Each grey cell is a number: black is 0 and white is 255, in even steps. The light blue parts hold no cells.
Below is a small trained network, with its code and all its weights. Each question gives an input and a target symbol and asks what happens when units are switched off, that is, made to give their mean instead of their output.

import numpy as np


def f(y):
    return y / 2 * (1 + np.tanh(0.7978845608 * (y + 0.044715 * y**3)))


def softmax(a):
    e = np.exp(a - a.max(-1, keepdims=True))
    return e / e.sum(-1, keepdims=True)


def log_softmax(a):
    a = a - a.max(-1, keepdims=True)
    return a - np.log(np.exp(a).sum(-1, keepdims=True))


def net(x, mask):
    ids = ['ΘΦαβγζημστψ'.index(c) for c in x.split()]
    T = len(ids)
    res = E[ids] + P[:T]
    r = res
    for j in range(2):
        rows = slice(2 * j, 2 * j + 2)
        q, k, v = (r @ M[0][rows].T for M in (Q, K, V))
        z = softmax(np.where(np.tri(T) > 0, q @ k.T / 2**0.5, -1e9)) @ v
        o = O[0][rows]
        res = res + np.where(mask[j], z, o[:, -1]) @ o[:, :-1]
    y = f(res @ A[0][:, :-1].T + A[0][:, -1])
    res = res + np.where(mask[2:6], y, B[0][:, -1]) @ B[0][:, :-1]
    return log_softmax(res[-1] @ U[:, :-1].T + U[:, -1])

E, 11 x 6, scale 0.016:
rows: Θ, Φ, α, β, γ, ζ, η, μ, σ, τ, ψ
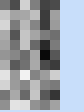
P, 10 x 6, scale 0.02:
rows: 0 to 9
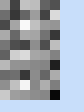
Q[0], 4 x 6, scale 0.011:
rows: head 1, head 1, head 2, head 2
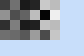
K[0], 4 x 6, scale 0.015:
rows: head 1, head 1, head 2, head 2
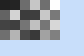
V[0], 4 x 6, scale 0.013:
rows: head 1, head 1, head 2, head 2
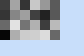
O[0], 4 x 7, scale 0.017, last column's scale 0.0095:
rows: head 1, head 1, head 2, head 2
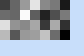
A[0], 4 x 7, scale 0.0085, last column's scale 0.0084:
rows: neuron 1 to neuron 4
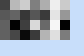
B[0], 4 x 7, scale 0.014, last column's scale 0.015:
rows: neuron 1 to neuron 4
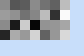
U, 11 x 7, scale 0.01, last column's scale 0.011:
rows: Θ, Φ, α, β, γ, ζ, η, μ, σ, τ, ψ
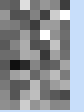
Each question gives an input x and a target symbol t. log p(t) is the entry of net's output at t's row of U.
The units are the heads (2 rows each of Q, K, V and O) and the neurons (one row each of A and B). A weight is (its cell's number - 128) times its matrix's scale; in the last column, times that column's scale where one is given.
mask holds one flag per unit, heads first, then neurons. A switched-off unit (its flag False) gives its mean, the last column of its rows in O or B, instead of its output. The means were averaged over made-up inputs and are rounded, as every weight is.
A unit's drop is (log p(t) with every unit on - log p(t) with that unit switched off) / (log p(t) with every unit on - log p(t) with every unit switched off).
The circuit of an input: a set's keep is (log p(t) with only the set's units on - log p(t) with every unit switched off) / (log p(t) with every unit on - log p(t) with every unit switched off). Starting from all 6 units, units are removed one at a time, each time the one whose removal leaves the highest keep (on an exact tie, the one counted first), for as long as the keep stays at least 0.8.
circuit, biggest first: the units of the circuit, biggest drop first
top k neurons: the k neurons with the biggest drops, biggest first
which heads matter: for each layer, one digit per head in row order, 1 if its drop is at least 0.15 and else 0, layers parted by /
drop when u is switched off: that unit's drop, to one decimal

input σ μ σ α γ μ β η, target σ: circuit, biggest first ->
neuron 4; head 1
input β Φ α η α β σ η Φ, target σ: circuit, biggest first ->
head 1; neuron 1
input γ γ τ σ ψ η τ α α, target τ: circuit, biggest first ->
head 1; neuron 1
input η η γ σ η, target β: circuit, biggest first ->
neuron 3; head 1
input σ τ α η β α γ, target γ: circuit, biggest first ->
head 1; neuron 2
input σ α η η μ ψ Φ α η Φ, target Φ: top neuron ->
neuron 2
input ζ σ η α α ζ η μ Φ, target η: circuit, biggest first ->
neuron 1; head 2
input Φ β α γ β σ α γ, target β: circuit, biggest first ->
neuron 3; head 1
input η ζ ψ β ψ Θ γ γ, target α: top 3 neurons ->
neuron 2; neuron 4; neuron 1
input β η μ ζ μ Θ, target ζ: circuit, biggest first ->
head 1; head 2
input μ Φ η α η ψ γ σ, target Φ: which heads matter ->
01
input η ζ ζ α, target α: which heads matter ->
10
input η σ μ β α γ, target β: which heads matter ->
01
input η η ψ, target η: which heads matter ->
00
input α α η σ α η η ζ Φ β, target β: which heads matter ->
01
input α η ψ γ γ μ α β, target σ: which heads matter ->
10
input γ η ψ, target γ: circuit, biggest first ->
head 1
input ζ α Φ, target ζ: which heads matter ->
10
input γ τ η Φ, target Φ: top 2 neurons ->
neuron 4; neuron 2
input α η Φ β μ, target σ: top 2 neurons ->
neuron 4; neuron 2
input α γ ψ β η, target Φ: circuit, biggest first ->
head 2; neuron 2
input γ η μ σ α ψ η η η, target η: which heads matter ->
11
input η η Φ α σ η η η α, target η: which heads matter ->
01
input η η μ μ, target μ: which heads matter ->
10
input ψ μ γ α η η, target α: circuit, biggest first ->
head 1
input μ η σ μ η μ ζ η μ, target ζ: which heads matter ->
11
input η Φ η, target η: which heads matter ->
01
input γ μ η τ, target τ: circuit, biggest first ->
head 1
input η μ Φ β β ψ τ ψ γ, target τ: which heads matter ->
11
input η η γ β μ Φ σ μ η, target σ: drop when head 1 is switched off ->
0.9
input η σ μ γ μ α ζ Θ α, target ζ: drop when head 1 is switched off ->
0.7
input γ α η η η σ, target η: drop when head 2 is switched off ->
0.2
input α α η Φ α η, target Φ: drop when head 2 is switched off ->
0.4
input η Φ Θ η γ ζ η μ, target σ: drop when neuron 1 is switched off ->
0.1
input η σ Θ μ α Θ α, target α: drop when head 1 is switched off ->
0.2
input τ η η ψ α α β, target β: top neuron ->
neuron 1
